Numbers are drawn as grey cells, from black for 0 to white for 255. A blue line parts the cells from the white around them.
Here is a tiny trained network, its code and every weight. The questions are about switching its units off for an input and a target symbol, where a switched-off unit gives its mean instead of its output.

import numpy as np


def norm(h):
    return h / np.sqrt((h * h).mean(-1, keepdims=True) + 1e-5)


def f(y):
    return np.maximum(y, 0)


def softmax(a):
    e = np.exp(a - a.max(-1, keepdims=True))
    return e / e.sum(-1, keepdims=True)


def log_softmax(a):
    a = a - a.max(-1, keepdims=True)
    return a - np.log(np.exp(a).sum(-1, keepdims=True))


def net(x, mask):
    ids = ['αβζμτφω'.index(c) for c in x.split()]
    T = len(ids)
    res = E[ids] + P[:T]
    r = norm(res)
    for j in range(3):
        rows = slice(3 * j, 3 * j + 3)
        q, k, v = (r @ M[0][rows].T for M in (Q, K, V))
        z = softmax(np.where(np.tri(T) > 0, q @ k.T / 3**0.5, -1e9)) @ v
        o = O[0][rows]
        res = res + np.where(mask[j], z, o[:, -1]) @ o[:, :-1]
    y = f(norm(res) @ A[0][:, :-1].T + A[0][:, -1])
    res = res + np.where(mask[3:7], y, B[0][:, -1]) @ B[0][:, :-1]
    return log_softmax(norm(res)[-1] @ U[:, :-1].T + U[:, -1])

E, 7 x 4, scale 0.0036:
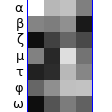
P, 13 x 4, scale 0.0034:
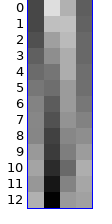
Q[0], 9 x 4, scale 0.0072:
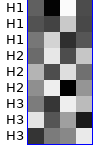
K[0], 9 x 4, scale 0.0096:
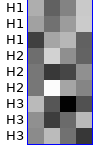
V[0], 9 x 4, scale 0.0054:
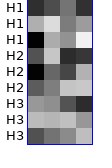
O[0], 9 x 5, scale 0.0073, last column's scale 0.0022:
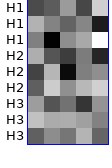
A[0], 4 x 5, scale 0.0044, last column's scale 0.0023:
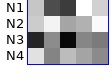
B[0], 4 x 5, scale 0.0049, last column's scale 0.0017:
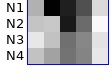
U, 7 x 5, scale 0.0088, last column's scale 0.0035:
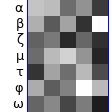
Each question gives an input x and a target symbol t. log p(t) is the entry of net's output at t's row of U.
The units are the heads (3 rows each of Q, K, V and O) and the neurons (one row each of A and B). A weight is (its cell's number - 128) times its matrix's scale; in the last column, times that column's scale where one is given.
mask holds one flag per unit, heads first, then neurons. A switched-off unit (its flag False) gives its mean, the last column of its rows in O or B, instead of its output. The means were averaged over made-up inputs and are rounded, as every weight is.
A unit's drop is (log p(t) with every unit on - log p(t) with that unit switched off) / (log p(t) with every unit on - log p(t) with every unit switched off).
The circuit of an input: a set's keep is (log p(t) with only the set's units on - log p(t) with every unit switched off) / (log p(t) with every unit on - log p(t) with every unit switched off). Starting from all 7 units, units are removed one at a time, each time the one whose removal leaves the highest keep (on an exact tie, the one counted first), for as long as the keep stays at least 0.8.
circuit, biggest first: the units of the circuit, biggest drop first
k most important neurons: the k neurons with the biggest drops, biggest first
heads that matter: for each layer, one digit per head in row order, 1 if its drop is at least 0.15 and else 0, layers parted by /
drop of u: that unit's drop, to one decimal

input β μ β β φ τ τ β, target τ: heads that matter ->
011
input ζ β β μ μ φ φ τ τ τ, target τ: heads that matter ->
010
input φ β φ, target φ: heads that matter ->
100
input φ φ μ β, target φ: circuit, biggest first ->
H1; H3
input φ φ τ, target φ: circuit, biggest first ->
H1
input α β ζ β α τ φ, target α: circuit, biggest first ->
H1; N2
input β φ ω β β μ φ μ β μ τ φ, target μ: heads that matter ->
010
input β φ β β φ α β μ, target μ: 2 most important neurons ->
N1; N3
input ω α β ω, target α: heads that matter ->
110
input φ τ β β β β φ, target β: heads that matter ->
001
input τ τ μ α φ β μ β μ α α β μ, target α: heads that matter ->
100
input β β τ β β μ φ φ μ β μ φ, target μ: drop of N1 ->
0.1
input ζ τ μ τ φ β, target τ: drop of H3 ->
0.3
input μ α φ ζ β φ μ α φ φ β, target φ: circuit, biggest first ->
H3
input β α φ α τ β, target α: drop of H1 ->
0.7
